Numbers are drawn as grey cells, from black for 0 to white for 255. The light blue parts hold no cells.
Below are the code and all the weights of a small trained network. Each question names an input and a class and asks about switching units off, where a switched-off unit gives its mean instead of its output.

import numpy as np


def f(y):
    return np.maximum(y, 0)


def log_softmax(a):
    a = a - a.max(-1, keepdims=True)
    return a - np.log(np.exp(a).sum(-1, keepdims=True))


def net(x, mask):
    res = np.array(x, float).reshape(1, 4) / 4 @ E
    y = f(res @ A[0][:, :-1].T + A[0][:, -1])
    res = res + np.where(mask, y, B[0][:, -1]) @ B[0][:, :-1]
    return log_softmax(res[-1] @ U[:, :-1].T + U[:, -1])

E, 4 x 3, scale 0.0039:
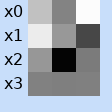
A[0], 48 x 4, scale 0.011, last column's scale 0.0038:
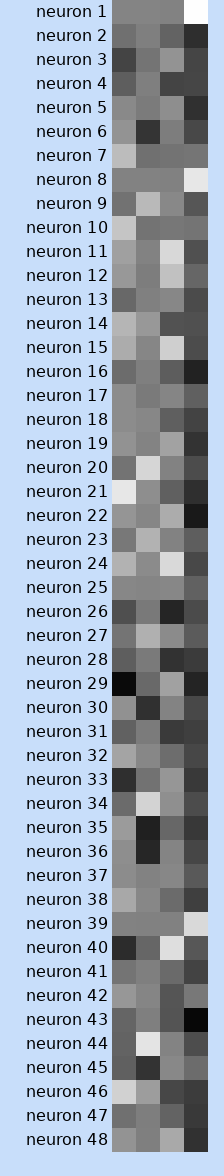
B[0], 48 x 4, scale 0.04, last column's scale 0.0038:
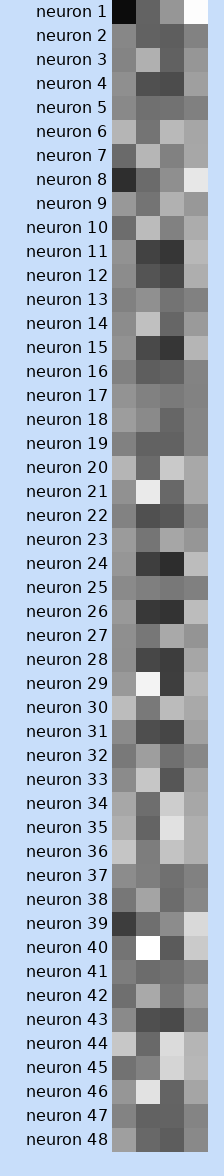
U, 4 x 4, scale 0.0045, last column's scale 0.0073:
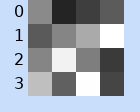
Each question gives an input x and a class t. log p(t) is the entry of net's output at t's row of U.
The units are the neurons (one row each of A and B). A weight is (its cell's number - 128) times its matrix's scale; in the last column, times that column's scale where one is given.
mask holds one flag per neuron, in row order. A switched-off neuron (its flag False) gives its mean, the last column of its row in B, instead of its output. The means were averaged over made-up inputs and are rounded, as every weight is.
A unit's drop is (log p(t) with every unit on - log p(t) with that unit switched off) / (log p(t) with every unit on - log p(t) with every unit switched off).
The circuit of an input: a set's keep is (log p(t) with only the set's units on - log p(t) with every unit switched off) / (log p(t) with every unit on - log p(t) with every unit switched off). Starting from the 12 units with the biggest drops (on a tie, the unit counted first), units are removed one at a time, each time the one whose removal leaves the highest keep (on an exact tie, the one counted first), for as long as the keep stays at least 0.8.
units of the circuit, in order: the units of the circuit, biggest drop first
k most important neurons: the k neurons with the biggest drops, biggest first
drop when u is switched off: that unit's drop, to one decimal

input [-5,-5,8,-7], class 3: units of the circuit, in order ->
(neuron 35; neuron 36)
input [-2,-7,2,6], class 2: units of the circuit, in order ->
(neuron 29; neuron 40)
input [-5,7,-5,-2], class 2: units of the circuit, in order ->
(neuron 46)
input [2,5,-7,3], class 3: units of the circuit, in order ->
(neuron 44; neuron 20)
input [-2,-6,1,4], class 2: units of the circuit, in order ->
(neuron 29; neuron 40)
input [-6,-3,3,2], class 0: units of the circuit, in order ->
(neuron 26; neuron 28)
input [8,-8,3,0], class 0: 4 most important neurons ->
(neuron 11; neuron 24; neuron 15; neuron 12)
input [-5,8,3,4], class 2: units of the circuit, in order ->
(neuron 46; neuron 21)
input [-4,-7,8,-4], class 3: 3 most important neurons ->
(neuron 35; neuron 45; neuron 36)
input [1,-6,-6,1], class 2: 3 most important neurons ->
(neuron 40; neuron 29; neuron 33)
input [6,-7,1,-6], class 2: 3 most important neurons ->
(neuron 40; neuron 29; neuron 26)
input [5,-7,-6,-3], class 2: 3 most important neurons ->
(neuron 40; neuron 29; neuron 33)
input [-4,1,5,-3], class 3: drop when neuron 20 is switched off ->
-0.1
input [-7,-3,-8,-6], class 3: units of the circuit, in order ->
(neuron 44)
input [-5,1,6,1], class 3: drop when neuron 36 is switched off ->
0.2
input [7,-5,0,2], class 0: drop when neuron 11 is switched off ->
0.1
